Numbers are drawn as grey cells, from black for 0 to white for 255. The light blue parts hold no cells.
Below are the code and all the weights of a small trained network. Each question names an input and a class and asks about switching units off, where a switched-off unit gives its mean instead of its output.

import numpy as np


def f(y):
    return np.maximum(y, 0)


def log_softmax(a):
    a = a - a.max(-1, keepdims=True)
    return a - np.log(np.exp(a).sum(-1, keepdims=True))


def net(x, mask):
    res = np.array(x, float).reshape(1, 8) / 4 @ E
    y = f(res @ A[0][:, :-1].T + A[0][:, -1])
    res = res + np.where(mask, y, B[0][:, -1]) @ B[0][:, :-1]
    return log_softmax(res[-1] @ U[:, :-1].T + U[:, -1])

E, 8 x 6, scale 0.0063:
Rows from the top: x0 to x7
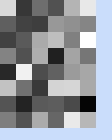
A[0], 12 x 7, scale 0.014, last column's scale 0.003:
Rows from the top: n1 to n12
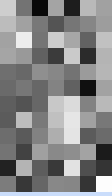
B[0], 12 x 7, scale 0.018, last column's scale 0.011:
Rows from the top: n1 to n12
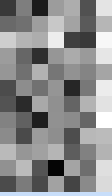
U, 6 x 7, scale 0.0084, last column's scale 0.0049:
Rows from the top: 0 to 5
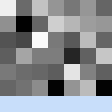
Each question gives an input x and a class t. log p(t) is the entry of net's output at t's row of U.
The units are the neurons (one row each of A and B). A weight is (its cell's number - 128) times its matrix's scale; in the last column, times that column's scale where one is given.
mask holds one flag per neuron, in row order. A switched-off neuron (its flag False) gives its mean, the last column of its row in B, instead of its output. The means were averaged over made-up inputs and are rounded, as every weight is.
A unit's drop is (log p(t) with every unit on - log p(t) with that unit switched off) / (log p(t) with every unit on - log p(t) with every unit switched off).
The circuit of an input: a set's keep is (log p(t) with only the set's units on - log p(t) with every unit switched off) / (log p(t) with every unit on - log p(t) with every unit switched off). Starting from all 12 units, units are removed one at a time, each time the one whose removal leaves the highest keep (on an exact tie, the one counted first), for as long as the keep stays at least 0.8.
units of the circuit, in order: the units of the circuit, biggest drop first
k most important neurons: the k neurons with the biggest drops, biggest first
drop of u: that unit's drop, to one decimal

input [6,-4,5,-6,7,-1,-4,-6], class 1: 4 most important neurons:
[n6, n8, n11, n1]
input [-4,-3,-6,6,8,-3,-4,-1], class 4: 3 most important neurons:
[n11, n4, n12]
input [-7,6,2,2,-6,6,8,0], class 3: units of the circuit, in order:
[n6]
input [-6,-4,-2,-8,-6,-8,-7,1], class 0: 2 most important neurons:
[n1, n12]
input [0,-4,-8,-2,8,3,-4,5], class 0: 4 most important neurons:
[n3, n1, n11, n12]
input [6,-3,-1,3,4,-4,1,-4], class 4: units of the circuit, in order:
[n3, n6, n7]
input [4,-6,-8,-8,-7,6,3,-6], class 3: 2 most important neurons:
[n6, n3]
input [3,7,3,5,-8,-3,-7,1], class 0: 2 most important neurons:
[n10, n6]
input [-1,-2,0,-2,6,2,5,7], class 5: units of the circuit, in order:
[n11, n3]
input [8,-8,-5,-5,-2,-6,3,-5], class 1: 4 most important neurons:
[n2, n11, n3, n4]
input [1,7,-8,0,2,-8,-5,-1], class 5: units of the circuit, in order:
[n3, n11]
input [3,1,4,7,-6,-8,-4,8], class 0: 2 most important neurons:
[n10, n7]
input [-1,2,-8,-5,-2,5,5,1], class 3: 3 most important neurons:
[n6, n12, n8]
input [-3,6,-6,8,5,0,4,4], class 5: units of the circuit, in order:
[n11]
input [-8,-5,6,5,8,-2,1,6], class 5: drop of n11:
0.2
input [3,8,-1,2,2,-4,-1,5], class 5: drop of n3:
0.3
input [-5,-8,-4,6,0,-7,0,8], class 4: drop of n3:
-0.1
